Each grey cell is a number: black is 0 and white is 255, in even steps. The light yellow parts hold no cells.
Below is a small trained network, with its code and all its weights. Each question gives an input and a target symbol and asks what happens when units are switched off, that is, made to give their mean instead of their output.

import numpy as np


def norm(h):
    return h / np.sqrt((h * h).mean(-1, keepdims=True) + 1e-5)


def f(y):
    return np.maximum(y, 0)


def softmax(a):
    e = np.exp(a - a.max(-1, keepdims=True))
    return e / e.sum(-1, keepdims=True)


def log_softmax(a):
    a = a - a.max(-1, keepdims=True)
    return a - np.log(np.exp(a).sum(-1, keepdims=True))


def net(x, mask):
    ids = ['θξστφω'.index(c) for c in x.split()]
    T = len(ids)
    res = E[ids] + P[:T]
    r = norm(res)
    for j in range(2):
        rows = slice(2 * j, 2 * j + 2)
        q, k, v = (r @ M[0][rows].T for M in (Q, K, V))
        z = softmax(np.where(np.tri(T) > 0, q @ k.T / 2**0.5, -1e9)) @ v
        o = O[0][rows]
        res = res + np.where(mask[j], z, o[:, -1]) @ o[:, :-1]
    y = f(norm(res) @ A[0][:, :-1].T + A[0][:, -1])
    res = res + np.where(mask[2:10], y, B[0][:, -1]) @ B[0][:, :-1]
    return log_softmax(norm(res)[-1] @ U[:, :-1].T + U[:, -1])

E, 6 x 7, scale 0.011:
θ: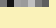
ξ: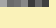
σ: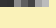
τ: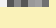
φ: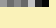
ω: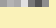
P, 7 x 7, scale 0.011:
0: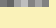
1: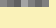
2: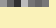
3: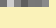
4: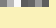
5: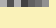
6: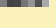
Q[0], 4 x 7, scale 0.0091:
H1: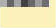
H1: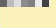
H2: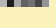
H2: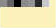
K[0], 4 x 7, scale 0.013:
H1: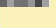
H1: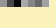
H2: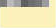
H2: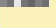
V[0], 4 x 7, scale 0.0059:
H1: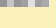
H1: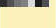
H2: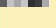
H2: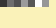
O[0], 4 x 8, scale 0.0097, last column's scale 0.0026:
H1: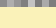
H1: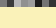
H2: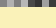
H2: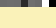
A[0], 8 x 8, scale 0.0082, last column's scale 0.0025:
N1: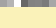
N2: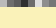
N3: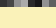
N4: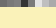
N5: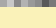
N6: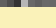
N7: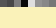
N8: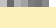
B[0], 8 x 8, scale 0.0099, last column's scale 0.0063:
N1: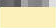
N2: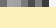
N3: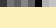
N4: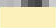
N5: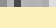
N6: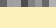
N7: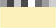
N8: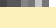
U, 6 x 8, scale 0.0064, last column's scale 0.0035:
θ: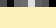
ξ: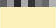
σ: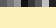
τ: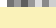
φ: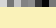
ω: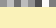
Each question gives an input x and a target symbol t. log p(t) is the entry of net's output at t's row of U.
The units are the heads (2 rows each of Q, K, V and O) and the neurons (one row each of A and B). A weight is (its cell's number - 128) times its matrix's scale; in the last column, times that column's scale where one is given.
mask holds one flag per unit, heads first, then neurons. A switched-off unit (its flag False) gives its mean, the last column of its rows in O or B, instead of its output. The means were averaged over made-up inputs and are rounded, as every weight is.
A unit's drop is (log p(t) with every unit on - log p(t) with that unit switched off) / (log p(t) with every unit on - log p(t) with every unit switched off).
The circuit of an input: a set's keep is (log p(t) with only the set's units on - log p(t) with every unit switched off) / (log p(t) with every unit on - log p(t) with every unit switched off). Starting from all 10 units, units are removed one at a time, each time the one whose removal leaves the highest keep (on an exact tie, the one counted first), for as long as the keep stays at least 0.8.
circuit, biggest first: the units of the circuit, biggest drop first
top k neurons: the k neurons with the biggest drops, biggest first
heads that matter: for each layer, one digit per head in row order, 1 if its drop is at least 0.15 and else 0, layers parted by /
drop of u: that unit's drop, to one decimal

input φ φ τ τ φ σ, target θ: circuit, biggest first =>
H1, H2
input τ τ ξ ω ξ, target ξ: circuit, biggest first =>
N7, N1
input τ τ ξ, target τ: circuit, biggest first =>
N3, H2
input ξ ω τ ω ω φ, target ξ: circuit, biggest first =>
H2, N7, N8
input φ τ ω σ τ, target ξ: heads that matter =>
01
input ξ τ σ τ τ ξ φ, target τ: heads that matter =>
10
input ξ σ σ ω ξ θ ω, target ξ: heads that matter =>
10
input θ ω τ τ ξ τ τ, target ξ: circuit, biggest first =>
H2, N7
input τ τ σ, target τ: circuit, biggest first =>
H2, N3
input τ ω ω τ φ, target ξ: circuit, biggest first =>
H2, N7, N1
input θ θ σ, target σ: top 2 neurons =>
N3, N6
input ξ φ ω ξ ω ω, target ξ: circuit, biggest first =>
N8
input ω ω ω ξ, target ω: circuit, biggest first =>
H2, N2
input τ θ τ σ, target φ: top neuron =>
N4
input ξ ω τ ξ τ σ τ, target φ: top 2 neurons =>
N2, N4
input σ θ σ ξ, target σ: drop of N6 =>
0.0
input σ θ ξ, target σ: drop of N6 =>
0.1
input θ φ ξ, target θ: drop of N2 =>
0.2
